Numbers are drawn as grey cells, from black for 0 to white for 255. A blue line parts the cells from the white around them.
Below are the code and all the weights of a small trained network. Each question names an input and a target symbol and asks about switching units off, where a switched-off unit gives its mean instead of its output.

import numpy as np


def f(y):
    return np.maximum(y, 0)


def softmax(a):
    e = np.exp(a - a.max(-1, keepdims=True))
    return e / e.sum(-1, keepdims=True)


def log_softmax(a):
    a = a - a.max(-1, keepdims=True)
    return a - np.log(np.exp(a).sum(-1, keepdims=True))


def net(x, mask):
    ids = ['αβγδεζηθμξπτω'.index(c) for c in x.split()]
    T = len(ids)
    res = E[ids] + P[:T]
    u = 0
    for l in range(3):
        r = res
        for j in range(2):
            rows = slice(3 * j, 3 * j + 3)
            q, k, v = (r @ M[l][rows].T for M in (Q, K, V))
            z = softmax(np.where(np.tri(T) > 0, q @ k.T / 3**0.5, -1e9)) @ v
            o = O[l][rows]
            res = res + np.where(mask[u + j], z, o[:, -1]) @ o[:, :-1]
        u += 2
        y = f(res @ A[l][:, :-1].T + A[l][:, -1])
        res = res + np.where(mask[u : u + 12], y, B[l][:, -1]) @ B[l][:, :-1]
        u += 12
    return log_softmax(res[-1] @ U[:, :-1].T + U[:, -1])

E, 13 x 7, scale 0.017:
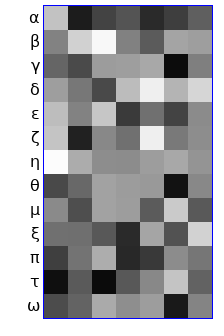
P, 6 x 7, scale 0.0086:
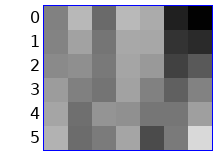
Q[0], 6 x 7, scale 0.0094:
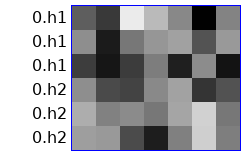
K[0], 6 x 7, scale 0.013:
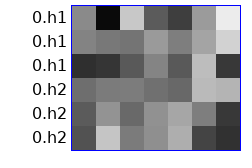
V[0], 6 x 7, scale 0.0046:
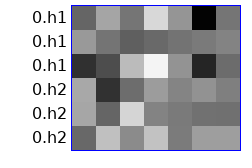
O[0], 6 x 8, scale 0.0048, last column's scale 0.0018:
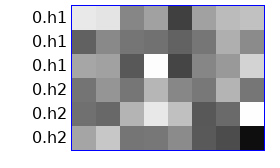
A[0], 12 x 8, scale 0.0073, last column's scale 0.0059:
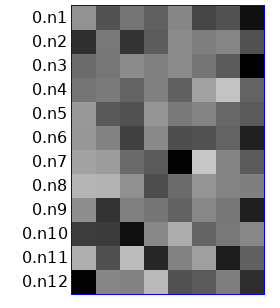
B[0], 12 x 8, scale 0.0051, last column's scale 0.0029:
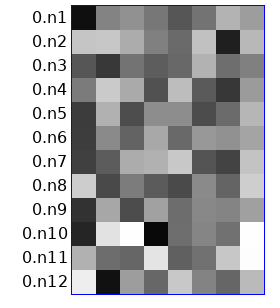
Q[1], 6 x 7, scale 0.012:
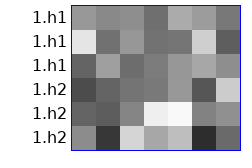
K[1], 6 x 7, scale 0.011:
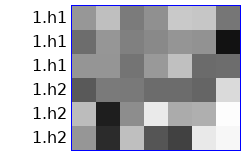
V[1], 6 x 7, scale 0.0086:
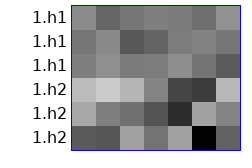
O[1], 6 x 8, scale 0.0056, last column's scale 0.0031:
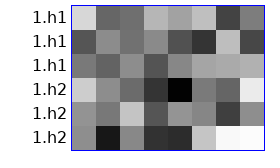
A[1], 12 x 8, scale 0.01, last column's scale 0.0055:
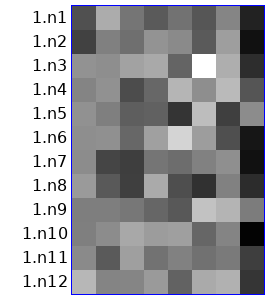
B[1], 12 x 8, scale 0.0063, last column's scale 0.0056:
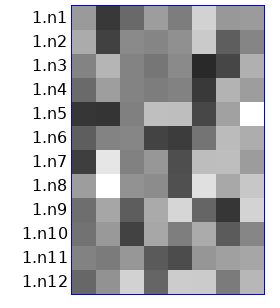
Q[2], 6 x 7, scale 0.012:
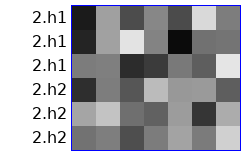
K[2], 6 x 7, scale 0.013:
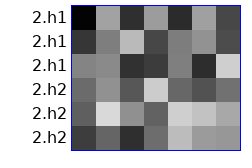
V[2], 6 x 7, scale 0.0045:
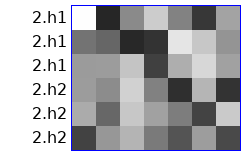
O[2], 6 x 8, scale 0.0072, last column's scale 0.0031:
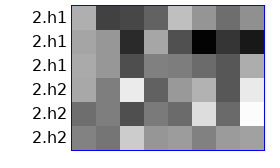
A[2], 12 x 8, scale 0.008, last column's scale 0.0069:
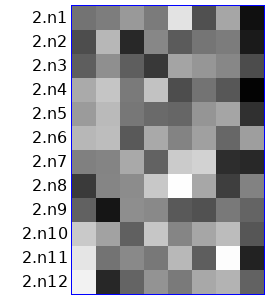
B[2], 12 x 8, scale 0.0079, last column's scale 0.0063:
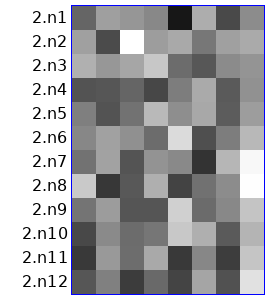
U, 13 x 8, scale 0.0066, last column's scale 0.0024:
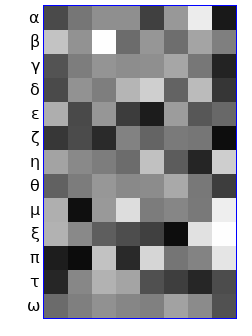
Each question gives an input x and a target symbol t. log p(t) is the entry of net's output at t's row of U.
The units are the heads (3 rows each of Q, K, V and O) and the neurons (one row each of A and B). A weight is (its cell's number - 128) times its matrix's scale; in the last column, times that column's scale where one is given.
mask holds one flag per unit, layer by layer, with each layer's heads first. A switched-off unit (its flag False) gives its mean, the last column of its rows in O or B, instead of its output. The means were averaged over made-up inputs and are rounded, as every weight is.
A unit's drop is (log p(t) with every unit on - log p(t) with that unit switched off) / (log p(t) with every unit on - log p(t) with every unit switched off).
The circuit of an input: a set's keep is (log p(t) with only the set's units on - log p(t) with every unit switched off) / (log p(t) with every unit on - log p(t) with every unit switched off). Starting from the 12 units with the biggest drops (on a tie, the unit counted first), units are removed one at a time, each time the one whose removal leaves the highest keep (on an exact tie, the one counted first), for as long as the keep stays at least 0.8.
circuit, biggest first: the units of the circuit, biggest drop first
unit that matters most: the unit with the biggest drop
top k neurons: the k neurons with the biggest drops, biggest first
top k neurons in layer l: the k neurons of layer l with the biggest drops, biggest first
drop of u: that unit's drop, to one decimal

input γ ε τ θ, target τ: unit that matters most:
0.h1
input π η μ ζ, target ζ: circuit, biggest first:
(1.h2; 2.h2; 2.n12)
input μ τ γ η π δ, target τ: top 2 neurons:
(2.n11; 2.n1)
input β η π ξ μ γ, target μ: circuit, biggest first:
(1.h2; 2.n8; 0.h1; 1.n2)
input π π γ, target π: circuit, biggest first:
(1.h2; 2.n9; 2.h1)
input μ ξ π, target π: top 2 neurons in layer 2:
(2.n9; 2.n8)
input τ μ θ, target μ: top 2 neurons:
(2.n8; 1.n10)
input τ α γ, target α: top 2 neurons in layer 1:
(1.n8; 1.n7)
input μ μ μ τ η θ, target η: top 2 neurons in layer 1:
(1.n12; 1.n5)
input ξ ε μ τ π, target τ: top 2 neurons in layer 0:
(0.n10; 0.n2)
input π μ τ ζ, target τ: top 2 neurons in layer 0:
(0.n10; 0.n2)
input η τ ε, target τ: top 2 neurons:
(2.n11; 2.n1)
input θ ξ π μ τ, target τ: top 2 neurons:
(0.n10; 0.n2)
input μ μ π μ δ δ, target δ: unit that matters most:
2.h2
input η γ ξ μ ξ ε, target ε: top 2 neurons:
(1.n12; 2.n12)
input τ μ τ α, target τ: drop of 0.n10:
0.1
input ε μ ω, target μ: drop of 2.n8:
0.4
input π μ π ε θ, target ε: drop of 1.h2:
0.5
